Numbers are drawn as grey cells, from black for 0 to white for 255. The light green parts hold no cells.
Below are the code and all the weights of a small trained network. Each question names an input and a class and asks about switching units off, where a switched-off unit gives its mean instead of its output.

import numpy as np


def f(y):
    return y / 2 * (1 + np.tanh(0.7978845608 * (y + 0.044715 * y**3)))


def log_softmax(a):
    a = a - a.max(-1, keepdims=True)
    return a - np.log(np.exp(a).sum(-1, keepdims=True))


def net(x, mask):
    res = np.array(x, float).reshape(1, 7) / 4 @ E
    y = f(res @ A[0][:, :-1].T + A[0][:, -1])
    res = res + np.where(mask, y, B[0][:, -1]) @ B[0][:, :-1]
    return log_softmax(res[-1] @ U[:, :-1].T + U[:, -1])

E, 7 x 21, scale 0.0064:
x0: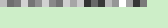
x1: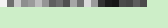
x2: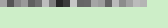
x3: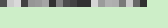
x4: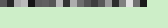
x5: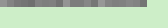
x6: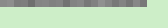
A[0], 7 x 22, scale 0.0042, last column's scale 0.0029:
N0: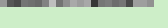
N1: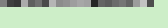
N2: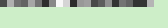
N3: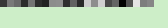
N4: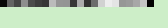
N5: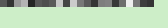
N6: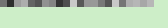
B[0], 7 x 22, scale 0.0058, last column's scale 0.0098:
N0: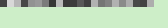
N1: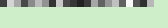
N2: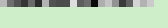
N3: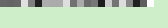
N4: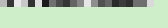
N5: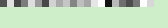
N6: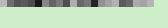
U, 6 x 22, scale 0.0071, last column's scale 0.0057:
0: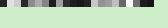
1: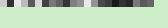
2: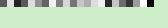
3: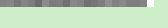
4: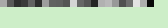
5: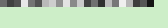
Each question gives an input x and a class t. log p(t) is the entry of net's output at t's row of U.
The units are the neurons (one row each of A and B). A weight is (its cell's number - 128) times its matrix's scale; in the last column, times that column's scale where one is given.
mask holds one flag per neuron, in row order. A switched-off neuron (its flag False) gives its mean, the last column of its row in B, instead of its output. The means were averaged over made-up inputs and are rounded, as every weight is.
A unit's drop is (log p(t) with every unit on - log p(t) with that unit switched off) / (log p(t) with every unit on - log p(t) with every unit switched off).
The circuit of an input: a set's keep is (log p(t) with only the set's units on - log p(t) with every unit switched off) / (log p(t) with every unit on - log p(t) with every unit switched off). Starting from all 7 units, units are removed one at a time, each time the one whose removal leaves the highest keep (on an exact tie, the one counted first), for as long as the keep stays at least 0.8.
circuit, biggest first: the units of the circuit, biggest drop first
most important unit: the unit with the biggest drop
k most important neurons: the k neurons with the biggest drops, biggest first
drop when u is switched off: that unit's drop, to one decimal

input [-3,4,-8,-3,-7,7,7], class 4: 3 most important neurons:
[N2 N5 N4]
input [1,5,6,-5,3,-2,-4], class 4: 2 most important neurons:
[N6 N4]
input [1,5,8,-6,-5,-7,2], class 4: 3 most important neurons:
[N6 N4 N5]
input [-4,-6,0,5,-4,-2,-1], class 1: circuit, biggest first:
[N4 N1]
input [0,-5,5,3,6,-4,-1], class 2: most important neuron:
[N5]
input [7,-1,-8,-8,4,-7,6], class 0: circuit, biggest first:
[N1 N0]
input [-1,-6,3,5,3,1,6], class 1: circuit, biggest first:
[N4 N1]
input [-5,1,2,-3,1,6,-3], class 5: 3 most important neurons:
[N3 N4 N2]
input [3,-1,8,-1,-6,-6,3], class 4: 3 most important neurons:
[N5 N6 N3]
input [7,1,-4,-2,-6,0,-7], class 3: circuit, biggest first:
[N5 N3]
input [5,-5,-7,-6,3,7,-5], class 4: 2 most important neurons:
[N2 N3]
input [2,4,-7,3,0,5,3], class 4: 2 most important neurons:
[N2 N4]
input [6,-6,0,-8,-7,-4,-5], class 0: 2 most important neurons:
[N1 N0]
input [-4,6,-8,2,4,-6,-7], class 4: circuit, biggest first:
[N2]
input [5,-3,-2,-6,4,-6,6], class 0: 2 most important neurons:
[N1 N3]
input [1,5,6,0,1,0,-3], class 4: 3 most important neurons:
[N4 N6 N3]
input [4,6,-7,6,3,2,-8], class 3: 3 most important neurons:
[N4 N1 N2]
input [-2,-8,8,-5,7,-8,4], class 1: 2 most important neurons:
[N4 N2]
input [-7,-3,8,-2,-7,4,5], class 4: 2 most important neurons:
[N5 N6]
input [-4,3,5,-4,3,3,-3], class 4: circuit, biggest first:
[N4]
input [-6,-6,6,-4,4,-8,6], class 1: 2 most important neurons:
[N4 N2]
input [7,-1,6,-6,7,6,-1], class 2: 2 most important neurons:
[N5 N3]
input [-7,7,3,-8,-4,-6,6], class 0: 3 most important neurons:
[N1 N0 N4]
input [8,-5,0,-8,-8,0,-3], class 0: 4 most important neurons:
[N1 N0 N3 N5]
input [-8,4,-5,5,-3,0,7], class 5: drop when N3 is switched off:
0.7
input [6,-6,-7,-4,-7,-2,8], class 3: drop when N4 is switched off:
0.2
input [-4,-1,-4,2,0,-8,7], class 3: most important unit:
N6
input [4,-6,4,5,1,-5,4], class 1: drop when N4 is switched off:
0.6
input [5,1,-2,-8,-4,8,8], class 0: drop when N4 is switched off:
0.0
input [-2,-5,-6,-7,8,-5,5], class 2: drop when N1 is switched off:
-0.1
